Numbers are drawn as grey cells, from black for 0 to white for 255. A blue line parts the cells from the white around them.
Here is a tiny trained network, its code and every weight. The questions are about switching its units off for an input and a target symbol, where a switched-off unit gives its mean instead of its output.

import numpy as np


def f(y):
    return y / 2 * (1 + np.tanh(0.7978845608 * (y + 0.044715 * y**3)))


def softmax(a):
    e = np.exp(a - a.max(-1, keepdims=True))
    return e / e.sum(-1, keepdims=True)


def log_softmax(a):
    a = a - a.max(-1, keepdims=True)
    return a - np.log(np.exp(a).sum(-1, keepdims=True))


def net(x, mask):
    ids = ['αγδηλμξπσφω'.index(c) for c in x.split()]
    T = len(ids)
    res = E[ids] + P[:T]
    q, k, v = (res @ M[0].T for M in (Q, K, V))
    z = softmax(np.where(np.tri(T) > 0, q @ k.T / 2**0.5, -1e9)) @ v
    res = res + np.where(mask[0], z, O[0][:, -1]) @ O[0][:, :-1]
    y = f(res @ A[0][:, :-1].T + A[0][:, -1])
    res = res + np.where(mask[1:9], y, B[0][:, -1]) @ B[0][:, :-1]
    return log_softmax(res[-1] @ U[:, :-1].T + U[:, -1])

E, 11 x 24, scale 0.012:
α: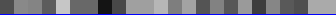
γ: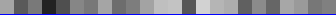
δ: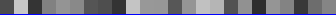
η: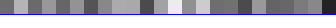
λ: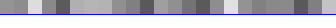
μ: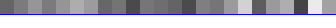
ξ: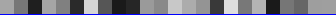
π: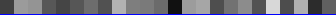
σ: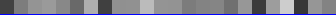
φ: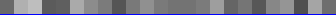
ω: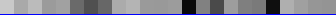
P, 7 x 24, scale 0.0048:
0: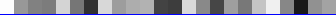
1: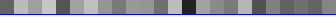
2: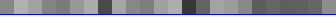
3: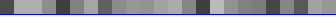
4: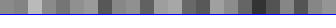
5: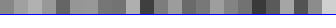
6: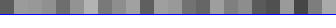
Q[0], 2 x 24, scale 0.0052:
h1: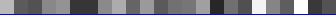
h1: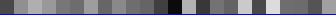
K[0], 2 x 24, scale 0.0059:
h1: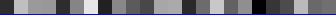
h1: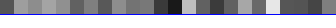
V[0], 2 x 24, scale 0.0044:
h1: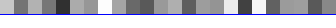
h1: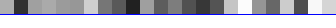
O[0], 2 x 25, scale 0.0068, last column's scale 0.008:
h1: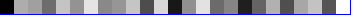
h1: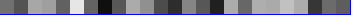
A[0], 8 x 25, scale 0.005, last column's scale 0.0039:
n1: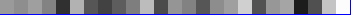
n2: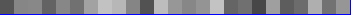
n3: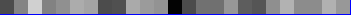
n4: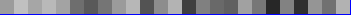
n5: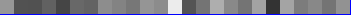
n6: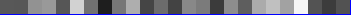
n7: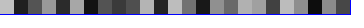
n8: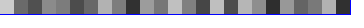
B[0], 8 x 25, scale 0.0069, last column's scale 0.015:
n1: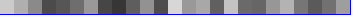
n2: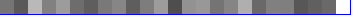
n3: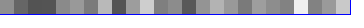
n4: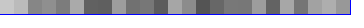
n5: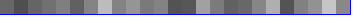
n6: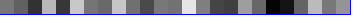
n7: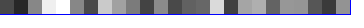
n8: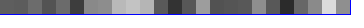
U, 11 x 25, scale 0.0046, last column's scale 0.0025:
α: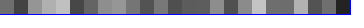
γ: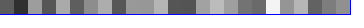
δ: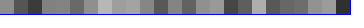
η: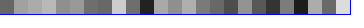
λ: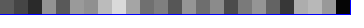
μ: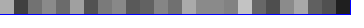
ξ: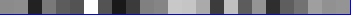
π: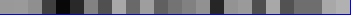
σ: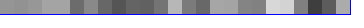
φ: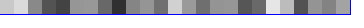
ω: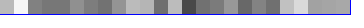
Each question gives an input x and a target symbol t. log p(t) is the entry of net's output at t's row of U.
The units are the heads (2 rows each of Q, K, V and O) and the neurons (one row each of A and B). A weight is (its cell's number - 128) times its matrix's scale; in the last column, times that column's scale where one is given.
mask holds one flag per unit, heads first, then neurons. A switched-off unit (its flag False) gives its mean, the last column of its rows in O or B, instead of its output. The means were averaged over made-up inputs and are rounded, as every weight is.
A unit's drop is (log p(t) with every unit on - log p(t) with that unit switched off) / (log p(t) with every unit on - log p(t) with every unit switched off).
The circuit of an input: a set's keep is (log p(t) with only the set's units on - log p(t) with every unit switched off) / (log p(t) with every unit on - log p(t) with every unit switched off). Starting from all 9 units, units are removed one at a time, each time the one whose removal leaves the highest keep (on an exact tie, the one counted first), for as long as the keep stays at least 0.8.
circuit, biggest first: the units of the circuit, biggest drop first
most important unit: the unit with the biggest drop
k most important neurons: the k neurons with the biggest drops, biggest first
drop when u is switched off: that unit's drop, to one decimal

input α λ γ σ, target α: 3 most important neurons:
[n7 n8 n5]
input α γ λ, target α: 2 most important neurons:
[n7 n8]
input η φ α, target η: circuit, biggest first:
[h1 n3]
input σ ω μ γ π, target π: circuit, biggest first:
[h1 n8 n1]
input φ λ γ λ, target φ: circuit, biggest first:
[h1 n1 n2]
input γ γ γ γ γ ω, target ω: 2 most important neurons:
[n4 n3]
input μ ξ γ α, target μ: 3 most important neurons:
[n7 n6 n1]
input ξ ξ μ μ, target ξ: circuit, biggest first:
[h1 n6 n1 n2]
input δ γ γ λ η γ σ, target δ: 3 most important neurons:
[n7 n8 n5]
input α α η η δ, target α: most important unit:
n7
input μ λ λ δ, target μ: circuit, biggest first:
[h1 n7 n6 n1]
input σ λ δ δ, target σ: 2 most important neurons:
[n7 n1]
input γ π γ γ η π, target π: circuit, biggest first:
[h1 n8 n7]
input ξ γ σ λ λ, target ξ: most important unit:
h1
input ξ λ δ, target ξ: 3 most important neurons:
[n6 n1 n2]
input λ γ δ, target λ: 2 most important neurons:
[n6 n3]
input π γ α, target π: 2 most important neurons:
[n8 n1]
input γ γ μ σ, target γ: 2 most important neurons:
[n3 n6]
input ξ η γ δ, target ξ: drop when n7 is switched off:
0.1
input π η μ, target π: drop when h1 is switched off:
1.3
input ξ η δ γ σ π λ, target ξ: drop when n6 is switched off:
0.9
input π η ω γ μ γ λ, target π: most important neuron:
[n8]
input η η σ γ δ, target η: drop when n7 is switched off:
0.0
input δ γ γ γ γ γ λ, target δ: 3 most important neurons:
[n7 n8 n5]
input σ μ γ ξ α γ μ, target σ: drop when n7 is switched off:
0.9
